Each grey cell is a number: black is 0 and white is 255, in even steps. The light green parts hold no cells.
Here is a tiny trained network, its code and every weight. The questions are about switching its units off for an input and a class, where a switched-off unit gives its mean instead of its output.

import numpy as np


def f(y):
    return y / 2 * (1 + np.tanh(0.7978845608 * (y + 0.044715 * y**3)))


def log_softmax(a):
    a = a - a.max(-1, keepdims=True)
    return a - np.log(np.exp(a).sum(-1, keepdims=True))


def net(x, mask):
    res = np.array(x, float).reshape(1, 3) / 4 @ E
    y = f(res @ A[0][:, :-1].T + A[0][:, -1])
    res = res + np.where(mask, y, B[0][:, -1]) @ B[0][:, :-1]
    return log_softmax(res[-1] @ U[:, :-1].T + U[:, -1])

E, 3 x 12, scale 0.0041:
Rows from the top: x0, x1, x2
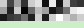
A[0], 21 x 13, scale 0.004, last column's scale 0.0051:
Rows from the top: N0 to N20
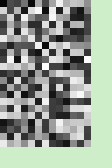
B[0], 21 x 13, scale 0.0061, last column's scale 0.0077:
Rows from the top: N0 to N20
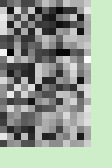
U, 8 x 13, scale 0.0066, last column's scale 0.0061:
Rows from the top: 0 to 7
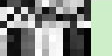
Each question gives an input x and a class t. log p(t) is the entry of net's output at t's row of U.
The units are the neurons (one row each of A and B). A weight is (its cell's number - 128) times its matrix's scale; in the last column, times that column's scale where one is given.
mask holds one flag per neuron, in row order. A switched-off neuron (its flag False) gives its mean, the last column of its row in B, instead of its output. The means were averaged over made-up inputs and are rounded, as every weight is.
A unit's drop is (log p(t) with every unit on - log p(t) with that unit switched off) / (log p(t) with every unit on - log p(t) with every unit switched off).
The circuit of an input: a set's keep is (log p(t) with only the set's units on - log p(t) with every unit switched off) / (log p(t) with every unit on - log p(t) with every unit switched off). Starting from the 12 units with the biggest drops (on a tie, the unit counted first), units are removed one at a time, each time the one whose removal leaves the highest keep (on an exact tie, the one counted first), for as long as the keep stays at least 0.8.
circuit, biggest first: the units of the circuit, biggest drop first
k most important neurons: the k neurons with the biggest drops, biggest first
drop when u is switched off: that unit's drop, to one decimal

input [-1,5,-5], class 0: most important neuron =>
(N16)
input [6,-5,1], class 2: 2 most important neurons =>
(N1; N13)
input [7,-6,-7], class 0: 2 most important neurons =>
(N5; N16)
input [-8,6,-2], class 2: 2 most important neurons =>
(N12; N7)
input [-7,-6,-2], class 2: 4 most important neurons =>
(N12; N7; N3; N13)
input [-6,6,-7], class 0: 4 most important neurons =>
(N16; N9; N20; N5)
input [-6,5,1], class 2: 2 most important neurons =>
(N12; N7)
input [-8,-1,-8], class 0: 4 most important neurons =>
(N9; N16; N20; N14)
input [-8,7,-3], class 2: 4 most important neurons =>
(N12; N7; N3; N8)
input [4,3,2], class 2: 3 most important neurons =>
(N1; N8; N16)
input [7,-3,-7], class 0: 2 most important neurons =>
(N5; N16)
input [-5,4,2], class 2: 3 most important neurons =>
(N12; N7; N3)
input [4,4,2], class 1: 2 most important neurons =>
(N12; N13)
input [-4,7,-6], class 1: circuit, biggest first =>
(N13)
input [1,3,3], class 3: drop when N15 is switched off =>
0.1
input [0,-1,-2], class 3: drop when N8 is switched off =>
0.0
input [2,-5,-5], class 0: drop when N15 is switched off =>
0.2
